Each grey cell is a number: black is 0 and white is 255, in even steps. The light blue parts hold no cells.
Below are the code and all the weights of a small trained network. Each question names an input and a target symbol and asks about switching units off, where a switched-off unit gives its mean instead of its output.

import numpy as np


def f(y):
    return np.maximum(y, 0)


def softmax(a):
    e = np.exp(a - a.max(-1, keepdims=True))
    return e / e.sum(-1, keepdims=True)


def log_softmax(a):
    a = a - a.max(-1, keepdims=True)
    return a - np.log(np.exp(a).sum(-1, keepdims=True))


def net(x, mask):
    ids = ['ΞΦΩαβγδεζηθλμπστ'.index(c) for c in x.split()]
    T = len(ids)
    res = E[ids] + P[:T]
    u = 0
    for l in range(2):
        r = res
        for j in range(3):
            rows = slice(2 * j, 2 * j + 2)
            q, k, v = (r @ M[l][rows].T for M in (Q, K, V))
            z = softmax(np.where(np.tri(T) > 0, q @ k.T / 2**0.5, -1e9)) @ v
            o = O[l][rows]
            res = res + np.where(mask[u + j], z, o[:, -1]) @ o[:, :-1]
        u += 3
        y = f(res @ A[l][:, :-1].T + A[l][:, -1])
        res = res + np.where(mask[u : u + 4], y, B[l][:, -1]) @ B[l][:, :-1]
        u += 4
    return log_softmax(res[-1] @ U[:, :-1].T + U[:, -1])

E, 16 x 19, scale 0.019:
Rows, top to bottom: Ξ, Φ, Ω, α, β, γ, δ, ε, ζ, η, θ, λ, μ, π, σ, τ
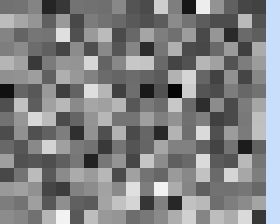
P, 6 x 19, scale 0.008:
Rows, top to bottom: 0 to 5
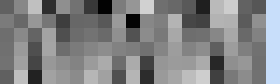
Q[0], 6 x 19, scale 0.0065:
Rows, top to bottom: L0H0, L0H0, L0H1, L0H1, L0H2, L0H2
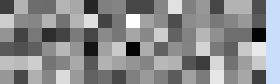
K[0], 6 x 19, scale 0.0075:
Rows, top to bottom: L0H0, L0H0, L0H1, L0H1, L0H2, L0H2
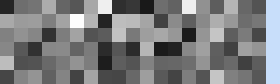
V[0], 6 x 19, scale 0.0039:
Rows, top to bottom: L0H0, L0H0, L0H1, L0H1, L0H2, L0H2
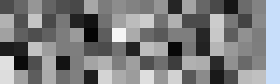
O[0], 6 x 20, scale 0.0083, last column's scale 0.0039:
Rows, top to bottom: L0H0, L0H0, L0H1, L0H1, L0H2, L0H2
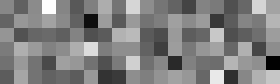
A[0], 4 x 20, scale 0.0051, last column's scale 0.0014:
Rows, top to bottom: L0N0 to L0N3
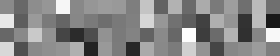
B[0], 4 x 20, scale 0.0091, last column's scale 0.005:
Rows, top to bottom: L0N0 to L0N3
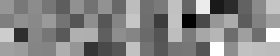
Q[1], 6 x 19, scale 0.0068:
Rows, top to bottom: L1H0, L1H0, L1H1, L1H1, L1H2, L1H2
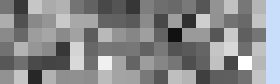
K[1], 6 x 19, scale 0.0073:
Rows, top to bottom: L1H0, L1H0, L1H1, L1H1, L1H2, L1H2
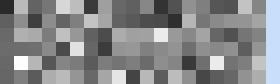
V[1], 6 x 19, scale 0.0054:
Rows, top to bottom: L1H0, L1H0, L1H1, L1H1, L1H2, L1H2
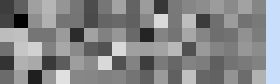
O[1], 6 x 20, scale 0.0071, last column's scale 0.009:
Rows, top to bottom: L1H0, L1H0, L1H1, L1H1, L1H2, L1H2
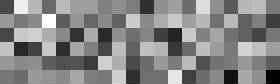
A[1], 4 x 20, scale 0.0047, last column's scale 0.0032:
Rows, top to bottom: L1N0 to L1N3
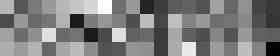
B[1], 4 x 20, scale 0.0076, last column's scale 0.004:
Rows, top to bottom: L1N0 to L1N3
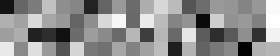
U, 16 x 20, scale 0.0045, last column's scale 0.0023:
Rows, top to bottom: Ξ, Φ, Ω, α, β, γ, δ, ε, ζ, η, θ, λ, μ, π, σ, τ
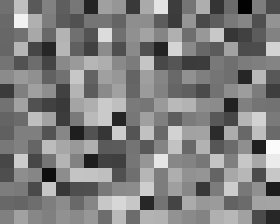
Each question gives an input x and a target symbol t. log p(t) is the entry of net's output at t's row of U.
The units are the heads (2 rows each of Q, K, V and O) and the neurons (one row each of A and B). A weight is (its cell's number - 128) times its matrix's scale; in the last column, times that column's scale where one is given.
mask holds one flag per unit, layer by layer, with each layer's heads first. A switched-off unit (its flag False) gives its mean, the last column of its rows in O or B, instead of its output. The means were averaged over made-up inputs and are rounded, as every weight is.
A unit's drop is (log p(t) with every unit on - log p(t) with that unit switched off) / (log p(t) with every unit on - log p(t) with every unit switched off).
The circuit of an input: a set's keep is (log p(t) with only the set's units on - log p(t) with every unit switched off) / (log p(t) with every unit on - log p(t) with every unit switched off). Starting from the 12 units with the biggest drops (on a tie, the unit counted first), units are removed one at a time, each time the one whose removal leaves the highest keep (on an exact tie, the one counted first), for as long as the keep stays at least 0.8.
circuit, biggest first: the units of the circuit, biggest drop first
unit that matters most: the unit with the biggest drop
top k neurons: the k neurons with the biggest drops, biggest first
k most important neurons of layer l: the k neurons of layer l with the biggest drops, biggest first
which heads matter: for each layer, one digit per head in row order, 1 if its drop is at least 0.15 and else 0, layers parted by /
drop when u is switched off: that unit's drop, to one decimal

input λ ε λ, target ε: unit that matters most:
L0H1
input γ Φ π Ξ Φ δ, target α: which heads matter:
011 / 010
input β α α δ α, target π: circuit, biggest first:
[L0H0, L0N1, L1N0]
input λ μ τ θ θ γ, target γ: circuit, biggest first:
[L1N3, L0N3, L0H1, L0N2]
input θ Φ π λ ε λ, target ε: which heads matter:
001 / 001
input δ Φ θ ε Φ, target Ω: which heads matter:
101 / 010
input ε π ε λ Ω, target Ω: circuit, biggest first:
[L1H1, L1N1, L0H2]
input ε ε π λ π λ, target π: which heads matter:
011 / 100
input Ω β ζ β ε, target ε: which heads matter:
000 / 001
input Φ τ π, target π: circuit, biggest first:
[L1H0, L0H1]
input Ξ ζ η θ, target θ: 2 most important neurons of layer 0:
[L0N3, L0N2]
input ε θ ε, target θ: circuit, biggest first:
[L0H2, L1H0, L0H1, L0N0]
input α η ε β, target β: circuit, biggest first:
[L1H0, L0H0]
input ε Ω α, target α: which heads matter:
000 / 010
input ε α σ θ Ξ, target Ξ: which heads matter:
010 / 000
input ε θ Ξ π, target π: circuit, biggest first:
[L0H1, L1H0]
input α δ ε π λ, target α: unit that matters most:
L1H1
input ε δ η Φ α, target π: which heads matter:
110 / 000
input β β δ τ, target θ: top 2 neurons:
[L0N0, L1N1]
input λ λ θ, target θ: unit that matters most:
L1H2
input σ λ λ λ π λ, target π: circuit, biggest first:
[L1H0, L0H1]
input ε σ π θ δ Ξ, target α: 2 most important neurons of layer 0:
[L0N2, L0N1]
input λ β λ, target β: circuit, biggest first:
[L0H1, L1H0]
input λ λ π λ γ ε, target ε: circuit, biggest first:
[L1H2, L1N2]
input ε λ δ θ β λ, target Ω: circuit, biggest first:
[L1H1, L1N1, L0H2]
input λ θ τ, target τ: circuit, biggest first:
[L0H0, L1N1, L1H1]
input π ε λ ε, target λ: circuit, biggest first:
[L0H2]
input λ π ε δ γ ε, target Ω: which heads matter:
000 / 010
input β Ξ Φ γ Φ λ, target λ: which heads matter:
010 / 000
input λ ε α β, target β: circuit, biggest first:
[L0H0, L1H0]
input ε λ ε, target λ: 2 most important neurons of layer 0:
[L0N2, L0N0]
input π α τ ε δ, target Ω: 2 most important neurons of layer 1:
[L1N0, L1N1]
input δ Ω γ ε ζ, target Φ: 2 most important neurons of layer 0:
[L0N0, L0N2]
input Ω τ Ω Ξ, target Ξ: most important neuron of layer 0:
[L0N2]
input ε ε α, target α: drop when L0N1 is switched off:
0.0
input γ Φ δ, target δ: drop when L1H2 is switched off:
0.1
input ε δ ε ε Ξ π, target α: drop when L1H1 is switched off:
0.9
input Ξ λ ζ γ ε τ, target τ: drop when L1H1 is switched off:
0.3
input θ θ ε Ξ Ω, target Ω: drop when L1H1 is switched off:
0.4
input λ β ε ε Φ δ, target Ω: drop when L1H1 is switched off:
0.7
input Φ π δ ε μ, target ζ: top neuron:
[L0N0]
